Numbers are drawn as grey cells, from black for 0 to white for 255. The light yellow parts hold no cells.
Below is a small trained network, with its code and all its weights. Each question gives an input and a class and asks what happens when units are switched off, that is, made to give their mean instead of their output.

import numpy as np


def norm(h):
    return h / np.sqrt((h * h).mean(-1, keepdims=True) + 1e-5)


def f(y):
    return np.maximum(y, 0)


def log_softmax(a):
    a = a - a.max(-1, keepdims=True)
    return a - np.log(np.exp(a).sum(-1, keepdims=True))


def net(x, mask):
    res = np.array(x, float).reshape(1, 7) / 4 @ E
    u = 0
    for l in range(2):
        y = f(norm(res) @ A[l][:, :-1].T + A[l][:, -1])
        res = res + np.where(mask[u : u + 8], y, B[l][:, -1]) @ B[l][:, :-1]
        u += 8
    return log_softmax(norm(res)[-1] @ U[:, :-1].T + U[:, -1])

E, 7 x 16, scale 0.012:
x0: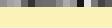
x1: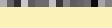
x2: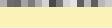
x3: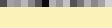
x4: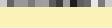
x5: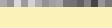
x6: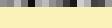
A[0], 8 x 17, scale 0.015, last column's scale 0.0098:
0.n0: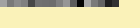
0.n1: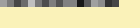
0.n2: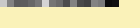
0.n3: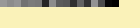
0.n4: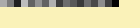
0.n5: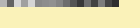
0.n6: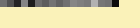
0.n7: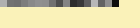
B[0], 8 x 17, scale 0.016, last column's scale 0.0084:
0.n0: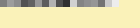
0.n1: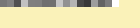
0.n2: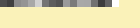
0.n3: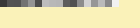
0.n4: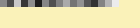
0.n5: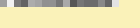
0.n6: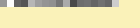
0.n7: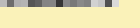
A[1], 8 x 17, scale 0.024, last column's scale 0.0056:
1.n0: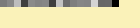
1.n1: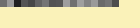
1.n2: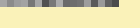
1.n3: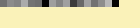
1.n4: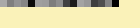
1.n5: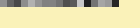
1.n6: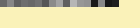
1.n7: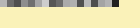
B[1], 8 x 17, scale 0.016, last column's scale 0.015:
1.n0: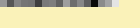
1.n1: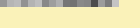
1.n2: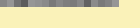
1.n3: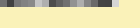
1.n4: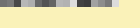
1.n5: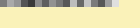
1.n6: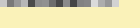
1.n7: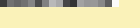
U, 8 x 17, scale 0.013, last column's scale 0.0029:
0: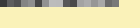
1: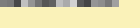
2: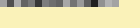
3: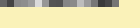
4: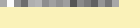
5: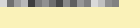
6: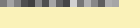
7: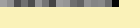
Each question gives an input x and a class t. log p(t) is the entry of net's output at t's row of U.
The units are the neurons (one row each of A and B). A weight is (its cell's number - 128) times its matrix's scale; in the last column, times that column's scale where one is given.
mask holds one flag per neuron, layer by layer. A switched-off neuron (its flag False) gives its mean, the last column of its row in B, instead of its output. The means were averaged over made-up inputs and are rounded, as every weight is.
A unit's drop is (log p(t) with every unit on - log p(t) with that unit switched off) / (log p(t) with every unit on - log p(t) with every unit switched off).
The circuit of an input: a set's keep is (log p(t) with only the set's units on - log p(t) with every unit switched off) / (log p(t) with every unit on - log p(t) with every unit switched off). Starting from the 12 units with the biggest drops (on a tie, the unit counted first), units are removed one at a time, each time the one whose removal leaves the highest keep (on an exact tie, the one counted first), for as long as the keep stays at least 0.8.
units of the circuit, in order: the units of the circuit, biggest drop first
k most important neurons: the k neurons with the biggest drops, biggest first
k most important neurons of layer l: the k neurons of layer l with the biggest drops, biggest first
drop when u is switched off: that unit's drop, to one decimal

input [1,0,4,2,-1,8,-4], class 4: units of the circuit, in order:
[0.n5]
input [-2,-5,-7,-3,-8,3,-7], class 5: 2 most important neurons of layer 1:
[1.n6, 1.n7]
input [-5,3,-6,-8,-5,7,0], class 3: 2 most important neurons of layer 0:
[0.n2, 0.n6]
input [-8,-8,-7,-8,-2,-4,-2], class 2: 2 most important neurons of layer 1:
[1.n0, 1.n7]
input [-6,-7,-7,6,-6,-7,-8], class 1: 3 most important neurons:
[1.n7, 0.n1, 0.n4]
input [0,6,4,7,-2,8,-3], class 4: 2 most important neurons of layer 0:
[0.n5, 0.n2]
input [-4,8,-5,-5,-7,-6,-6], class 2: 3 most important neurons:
[0.n4, 1.n4, 1.n7]
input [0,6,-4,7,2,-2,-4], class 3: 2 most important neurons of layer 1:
[1.n3, 1.n0]
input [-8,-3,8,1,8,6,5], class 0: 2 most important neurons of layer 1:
[1.n7, 1.n6]
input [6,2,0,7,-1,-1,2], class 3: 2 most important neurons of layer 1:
[1.n3, 1.n5]
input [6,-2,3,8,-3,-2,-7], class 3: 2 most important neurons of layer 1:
[1.n3, 1.n4]
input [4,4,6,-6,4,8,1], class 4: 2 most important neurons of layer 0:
[0.n5, 0.n3]
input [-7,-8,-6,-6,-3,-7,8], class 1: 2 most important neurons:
[1.n4, 0.n4]
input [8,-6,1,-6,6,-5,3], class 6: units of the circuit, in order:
[0.n0]
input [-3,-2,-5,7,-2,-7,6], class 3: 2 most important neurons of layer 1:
[1.n3, 1.n7]
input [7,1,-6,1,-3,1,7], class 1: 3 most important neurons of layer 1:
[1.n4, 1.n7, 1.n5]
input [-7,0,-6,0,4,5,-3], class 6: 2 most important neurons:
[1.n5, 1.n7]
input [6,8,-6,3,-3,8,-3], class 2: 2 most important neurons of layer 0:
[0.n4, 0.n6]
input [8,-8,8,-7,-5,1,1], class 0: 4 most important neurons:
[1.n7, 0.n4, 1.n5, 1.n3]
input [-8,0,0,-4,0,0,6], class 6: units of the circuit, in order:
[1.n5]
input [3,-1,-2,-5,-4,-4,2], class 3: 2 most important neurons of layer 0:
[0.n2, 0.n5]
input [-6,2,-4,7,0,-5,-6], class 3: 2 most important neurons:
[1.n3, 1.n4]
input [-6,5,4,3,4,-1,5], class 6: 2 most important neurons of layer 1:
[1.n5, 1.n0]
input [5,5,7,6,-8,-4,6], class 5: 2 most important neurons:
[1.n6, 0.n3]
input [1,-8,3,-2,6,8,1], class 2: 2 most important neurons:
[1.n0, 0.n6]
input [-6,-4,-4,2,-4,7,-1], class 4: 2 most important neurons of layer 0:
[0.n5, 0.n0]
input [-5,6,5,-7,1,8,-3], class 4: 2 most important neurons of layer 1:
[1.n3, 1.n0]
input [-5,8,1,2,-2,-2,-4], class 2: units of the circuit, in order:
[0.n4]
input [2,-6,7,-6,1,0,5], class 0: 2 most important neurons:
[1.n7, 0.n4]
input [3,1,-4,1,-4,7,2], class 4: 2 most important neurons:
[0.n5, 1.n7]
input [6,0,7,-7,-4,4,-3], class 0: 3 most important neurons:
[1.n7, 1.n3, 1.n5]
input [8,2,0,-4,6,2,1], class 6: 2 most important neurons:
[0.n0, 1.n6]
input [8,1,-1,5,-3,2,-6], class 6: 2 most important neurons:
[0.n0, 1.n4]
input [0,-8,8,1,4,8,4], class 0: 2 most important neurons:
[1.n7, 0.n4]
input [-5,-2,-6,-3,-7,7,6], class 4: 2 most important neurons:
[0.n5, 1.n7]
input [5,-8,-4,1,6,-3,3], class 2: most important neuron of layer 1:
[1.n0]
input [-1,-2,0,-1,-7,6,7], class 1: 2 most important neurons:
[1.n4, 0.n1]
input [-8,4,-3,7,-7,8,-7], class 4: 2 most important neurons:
[0.n5, 1.n4]
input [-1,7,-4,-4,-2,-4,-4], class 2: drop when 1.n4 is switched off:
0.1
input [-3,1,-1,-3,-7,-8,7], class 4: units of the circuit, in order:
[1.n1]
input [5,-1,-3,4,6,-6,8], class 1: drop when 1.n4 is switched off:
1.2
